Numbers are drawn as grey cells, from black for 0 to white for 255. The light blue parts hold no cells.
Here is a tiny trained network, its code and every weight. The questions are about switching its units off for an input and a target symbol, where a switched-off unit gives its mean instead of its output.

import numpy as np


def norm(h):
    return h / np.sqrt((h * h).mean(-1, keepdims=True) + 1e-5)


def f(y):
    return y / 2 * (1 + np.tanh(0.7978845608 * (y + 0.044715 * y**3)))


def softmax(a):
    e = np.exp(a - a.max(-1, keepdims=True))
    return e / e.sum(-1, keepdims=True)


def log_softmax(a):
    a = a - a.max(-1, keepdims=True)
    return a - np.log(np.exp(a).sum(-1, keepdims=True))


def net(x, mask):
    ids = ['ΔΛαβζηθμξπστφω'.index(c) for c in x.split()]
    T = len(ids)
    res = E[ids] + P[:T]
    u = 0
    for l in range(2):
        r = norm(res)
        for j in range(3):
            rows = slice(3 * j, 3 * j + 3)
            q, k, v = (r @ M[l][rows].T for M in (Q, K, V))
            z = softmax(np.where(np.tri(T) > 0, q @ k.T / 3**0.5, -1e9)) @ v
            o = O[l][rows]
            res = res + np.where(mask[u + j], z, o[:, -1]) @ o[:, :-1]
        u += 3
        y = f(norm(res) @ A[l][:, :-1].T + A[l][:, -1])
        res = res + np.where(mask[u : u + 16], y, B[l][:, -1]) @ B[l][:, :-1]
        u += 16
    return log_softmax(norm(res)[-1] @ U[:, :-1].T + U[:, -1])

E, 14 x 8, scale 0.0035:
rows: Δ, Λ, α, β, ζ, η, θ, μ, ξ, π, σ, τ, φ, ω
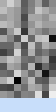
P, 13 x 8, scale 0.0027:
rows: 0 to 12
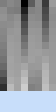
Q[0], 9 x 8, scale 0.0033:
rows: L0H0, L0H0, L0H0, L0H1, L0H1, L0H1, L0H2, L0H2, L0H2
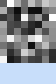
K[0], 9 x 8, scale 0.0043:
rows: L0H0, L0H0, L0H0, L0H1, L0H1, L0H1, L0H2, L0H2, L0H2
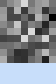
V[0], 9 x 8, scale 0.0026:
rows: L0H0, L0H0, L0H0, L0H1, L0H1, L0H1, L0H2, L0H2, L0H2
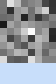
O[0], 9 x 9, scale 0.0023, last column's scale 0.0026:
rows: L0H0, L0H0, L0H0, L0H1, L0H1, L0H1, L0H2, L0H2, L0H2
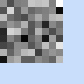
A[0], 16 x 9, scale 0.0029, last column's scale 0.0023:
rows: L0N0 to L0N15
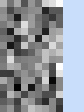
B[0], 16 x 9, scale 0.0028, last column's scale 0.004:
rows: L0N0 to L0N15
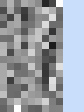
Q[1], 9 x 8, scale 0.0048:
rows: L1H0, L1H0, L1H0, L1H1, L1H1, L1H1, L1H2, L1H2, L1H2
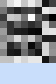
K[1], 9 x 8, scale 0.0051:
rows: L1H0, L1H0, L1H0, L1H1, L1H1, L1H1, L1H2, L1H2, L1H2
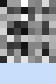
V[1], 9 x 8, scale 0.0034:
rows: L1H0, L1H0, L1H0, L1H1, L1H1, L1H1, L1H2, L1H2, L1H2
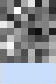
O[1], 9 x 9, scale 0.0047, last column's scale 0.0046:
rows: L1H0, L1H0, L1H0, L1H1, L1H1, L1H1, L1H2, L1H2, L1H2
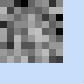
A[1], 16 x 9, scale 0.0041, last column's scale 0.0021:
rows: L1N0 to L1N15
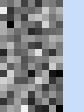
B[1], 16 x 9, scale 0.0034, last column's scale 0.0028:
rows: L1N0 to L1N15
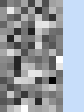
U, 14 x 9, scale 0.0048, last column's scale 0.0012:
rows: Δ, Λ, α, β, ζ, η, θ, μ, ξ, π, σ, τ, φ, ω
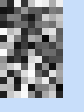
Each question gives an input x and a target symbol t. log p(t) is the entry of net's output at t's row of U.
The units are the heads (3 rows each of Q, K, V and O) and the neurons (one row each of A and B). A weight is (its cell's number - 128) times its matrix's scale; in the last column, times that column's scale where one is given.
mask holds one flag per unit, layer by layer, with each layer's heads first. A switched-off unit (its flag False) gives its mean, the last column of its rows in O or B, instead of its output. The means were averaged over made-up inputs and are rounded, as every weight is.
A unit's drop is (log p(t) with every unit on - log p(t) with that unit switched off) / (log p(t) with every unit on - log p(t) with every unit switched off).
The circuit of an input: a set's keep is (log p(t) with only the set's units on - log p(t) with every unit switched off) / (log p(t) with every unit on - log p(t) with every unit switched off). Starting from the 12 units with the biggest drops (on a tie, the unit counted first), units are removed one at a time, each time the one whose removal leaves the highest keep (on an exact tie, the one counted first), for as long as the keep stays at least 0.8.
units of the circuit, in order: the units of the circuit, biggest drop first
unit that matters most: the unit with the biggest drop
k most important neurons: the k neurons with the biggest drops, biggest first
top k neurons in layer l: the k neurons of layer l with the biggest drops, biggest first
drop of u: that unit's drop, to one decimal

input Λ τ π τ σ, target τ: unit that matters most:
L0N5
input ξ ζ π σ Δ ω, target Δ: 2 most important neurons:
L0N6, L0N15
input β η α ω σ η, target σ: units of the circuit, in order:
L0N11, L1H2
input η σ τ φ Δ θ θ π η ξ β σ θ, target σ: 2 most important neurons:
L0N7, L0N0
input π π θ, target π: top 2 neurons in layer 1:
L1N11, L1N1
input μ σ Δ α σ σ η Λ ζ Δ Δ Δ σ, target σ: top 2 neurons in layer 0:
L0N9, L0N0
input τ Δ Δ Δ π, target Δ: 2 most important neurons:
L1N3, L0N11
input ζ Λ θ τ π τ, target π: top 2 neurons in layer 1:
L1N11, L1N9
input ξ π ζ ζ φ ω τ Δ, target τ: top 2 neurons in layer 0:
L0N9, L0N14
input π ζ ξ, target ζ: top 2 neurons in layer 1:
L1N1, L1N3
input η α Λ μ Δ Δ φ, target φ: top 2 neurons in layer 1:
L1N6, L1N15
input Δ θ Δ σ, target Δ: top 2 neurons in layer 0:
L0N0, L0N4
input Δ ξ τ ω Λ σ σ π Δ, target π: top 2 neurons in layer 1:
L1N11, L1N1
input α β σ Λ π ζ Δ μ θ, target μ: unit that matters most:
L1H1
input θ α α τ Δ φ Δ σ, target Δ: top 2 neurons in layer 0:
L0N4, L0N0
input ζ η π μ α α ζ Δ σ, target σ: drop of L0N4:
0.1
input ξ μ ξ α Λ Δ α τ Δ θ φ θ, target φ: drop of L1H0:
0.5
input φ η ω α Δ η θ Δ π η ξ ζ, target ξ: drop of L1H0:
0.2
